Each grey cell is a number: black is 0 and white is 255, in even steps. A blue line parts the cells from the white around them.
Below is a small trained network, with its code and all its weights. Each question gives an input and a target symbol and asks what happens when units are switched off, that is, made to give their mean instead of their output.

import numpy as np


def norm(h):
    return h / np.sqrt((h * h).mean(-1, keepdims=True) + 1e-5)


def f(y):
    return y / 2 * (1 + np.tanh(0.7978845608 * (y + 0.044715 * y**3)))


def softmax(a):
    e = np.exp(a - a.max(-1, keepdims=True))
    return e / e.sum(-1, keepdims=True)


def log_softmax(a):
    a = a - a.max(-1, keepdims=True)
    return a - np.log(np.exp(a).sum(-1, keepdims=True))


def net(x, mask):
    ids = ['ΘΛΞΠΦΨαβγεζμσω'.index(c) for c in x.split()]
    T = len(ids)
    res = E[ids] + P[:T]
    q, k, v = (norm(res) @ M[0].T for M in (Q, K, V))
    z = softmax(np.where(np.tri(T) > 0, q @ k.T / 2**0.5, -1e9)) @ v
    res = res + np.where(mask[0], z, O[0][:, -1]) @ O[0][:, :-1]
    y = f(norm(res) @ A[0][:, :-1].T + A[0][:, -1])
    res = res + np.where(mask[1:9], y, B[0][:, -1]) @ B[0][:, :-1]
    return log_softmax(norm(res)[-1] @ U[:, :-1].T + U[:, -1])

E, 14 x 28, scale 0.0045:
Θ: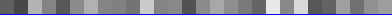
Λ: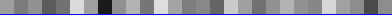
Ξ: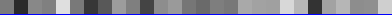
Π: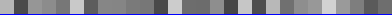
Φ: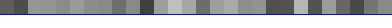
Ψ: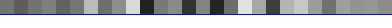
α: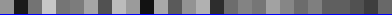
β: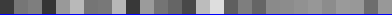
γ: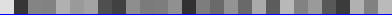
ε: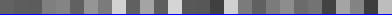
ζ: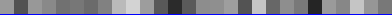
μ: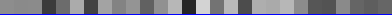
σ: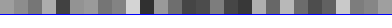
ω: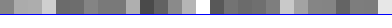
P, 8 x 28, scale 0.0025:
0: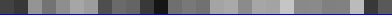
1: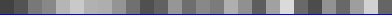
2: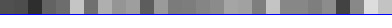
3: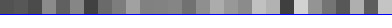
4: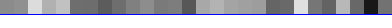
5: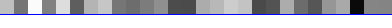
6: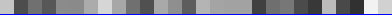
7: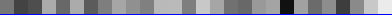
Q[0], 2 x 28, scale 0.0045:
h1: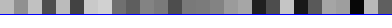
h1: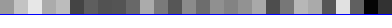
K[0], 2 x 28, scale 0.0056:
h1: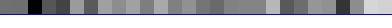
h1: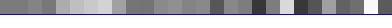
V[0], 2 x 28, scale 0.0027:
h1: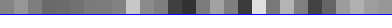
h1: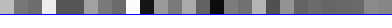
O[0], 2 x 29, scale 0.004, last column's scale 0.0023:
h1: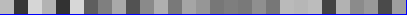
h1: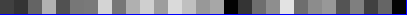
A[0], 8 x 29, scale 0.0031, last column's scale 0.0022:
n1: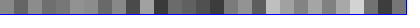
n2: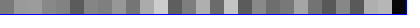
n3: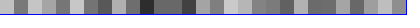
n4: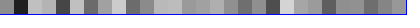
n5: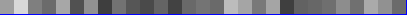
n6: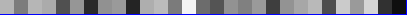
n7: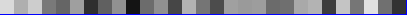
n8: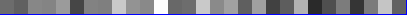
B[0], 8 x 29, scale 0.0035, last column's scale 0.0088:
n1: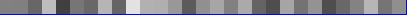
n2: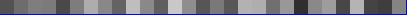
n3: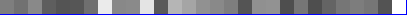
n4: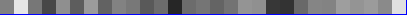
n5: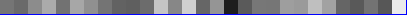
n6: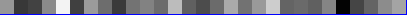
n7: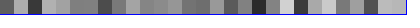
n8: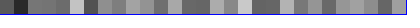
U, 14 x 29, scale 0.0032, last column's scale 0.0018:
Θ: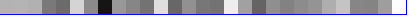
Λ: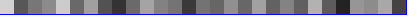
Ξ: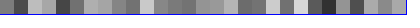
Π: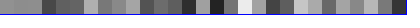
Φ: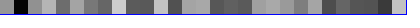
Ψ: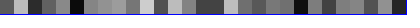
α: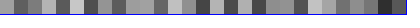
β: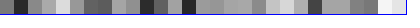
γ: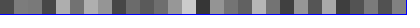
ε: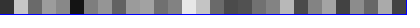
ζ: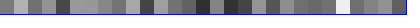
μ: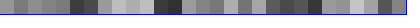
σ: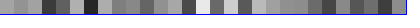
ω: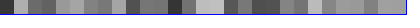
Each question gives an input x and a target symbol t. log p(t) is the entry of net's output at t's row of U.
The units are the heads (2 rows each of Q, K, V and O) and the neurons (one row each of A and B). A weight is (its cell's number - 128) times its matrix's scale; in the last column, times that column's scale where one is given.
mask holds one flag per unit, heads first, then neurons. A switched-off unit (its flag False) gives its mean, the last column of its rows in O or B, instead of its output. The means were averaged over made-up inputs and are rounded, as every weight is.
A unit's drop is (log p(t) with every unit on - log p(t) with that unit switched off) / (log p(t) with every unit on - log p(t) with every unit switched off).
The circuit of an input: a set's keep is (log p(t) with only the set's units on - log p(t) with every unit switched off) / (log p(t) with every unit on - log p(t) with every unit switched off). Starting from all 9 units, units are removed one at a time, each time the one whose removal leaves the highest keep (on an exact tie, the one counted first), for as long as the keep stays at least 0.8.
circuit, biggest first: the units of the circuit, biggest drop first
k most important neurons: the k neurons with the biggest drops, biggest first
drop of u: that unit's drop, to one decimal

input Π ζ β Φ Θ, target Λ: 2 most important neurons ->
n6, n4
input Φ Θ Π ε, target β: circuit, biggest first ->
h1, n3, n4
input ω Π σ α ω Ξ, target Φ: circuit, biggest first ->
h1
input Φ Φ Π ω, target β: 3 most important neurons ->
n3, n5, n4
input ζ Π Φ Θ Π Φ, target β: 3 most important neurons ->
n3, n5, n4
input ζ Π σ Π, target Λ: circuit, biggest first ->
h1, n6, n4, n5
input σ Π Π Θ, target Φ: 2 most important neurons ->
n3, n6
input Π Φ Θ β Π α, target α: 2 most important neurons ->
n7, n3
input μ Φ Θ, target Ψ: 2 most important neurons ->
n7, n5
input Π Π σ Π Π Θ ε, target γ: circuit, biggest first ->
h1, n5, n7
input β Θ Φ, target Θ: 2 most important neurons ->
n7, n6
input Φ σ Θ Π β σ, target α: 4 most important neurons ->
n7, n4, n3, n5
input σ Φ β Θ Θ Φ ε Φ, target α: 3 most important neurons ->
n7, n8, n4
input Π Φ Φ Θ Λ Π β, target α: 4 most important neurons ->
n7, n4, n3, n5
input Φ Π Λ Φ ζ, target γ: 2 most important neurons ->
n5, n4
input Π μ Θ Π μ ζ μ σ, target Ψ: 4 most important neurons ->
n3, n7, n5, n6
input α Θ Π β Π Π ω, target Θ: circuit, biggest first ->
h1
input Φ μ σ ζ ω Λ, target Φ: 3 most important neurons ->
n6, n7, n3
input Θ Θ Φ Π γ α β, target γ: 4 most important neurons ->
n5, n7, n4, n1
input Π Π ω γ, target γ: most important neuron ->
n5
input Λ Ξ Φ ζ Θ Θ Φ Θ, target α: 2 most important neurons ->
n7, n2
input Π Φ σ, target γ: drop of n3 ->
0.0
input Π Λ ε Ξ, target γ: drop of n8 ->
-0.1
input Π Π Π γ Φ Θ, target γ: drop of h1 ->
1.2
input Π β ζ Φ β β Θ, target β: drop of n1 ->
0.1
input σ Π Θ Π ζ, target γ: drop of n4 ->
0.1
